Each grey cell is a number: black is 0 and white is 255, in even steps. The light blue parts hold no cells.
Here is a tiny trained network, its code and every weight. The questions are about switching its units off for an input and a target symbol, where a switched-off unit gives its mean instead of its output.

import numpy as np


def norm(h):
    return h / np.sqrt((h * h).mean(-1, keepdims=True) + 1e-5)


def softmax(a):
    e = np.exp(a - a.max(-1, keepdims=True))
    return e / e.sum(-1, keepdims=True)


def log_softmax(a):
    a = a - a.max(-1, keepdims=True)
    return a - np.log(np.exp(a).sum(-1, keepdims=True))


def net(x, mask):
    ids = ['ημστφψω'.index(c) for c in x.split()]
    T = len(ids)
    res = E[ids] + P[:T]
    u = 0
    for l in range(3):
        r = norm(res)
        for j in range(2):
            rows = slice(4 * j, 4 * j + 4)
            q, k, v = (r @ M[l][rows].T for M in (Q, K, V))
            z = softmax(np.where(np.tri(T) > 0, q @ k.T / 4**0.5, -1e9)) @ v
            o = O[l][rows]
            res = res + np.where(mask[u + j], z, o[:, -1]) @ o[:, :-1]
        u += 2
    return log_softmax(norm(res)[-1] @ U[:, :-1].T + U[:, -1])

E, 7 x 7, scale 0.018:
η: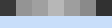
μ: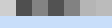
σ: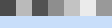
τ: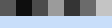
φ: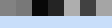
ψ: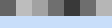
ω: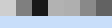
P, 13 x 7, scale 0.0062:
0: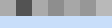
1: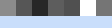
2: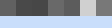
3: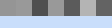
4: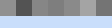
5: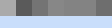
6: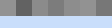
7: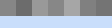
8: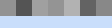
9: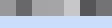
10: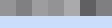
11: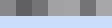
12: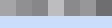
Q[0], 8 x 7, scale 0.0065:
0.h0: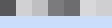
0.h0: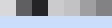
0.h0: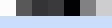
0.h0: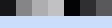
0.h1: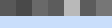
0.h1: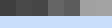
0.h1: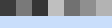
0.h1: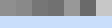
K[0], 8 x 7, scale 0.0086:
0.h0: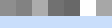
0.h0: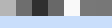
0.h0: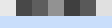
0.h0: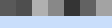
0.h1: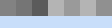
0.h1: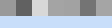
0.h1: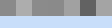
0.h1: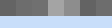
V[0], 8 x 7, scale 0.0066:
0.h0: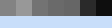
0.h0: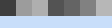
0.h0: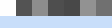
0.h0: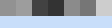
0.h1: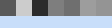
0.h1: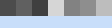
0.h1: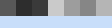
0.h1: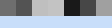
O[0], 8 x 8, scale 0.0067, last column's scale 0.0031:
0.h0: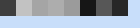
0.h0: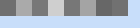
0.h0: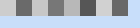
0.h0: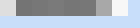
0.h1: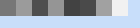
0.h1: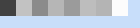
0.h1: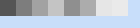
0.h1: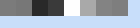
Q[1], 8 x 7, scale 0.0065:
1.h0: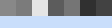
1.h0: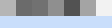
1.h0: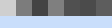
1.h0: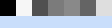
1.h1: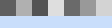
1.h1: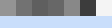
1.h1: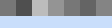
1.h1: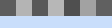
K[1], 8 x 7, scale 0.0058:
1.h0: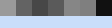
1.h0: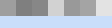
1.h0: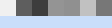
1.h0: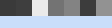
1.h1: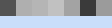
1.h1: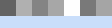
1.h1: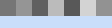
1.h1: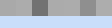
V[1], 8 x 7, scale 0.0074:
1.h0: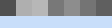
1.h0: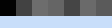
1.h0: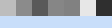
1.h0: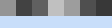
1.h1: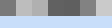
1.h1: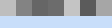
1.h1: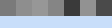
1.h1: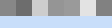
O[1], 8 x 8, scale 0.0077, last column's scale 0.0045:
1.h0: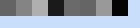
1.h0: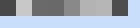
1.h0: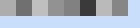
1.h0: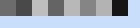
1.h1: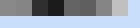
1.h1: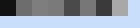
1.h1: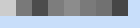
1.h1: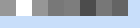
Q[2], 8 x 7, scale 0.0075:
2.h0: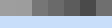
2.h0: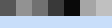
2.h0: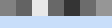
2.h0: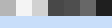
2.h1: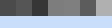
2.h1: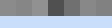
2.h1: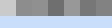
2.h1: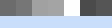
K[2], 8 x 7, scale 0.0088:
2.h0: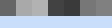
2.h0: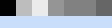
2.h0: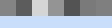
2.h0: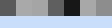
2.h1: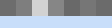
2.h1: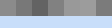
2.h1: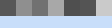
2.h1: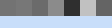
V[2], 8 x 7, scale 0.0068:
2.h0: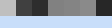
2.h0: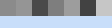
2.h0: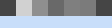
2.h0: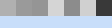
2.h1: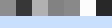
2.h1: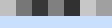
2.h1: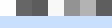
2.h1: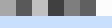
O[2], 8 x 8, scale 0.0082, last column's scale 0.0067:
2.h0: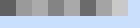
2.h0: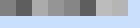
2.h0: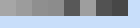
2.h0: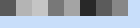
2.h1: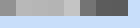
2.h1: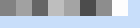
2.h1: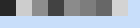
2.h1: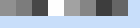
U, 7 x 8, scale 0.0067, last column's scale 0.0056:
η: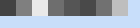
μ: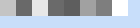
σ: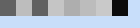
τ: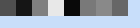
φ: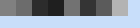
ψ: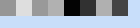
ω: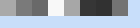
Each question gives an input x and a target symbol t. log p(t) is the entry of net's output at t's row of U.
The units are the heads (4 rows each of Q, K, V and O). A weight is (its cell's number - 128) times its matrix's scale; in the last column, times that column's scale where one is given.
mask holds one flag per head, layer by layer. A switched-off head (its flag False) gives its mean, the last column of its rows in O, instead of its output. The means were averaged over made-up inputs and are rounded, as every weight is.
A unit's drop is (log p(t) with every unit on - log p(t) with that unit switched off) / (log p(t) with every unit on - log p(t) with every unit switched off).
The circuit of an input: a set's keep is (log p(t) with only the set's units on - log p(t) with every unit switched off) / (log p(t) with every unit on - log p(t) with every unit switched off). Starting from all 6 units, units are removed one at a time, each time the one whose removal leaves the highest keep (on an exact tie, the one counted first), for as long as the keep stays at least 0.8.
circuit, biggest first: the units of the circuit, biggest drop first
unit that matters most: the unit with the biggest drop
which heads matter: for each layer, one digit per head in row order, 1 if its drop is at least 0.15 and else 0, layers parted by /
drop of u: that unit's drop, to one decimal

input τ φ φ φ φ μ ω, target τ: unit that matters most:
0.h1
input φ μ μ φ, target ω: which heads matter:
10 / 10 / 01
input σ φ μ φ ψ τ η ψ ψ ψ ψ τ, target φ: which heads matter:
01 / 01 / 00
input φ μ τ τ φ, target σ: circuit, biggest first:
0.h1, 1.h0
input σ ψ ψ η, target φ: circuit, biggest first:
1.h1, 0.h1
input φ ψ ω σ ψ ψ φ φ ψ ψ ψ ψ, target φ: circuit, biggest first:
0.h1, 1.h1
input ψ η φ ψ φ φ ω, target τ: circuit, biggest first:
1.h1, 0.h1
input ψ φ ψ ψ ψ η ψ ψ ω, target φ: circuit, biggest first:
0.h0, 0.h1
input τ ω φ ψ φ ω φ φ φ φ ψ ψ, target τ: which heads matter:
11 / 01 / 01
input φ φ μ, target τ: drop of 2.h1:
0.1
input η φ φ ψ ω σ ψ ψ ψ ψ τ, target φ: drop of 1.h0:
-0.2
